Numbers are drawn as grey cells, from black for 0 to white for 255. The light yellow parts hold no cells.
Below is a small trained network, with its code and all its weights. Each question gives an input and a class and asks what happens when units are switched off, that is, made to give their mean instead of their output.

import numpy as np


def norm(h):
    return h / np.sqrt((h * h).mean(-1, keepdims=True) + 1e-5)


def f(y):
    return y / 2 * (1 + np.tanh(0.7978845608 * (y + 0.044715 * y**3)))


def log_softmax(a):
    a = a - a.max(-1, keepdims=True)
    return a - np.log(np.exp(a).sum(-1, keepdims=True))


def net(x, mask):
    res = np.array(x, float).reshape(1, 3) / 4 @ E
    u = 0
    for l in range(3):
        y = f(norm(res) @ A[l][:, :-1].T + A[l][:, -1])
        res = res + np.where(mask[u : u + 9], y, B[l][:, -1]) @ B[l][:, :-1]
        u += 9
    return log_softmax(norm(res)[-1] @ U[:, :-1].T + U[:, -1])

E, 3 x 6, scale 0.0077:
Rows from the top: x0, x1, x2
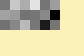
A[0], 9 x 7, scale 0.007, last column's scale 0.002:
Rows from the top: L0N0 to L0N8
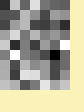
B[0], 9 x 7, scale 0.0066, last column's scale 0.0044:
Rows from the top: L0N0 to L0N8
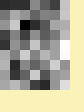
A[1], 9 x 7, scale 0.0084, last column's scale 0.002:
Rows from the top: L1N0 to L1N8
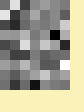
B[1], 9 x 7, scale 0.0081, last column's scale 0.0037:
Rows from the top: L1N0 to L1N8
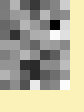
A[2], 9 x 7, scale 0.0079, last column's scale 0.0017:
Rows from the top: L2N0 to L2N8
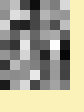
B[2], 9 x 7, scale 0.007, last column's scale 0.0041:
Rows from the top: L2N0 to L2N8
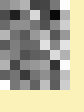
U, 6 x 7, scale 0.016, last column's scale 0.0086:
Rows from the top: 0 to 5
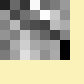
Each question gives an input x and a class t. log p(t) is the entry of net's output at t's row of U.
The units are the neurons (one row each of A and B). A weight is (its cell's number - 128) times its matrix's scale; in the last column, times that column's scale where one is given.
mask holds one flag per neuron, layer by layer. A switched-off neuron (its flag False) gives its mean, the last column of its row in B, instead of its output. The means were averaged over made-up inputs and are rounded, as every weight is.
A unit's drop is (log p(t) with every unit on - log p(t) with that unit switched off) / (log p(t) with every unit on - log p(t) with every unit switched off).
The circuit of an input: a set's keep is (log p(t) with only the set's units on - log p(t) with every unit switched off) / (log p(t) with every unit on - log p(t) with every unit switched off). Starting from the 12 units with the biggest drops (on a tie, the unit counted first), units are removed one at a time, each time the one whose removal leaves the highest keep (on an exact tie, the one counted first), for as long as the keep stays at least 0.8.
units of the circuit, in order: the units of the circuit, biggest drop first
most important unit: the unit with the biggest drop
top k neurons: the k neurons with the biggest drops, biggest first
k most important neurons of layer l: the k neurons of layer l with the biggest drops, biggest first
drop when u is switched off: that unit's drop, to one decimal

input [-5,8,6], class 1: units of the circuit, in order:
(L1N3 L0N5)
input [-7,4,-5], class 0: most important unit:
L1N8
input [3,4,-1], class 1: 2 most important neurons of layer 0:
(L0N5 L0N4)
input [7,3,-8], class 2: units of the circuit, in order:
(L1N0 L0N8)
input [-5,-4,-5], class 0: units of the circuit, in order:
(L1N8 L1N2)
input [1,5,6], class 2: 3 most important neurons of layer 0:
(L0N2 L0N7 L0N6)
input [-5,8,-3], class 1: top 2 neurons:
(L1N3 L0N0)
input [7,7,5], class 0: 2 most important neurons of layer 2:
(L2N8 L2N7)
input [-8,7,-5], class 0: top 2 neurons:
(L0N4 L1N8)
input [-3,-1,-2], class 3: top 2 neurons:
(L0N4 L0N0)
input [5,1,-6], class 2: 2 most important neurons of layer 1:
(L1N0 L1N8)
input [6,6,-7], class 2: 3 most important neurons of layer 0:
(L0N8 L0N3 L0N4)
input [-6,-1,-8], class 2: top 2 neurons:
(L0N0 L1N7)
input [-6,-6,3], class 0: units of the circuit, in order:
(L1N8)
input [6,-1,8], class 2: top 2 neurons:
(L1N8 L0N4)
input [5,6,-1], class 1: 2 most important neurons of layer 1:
(L1N3 L1N1)
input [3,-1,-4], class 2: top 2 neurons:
(L0N8 L1N0)
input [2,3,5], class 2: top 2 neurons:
(L0N2 L1N6)
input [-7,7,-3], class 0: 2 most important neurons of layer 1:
(L1N8 L1N5)
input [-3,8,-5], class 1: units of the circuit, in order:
(L1N3)
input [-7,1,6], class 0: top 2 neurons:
(L1N8 L0N8)
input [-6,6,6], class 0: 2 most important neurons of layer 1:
(L1N8 L1N3)
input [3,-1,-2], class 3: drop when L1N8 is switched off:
0.3
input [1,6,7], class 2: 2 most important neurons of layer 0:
(L0N2 L0N7)
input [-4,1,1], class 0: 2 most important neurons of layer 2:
(L2N0 L2N8)
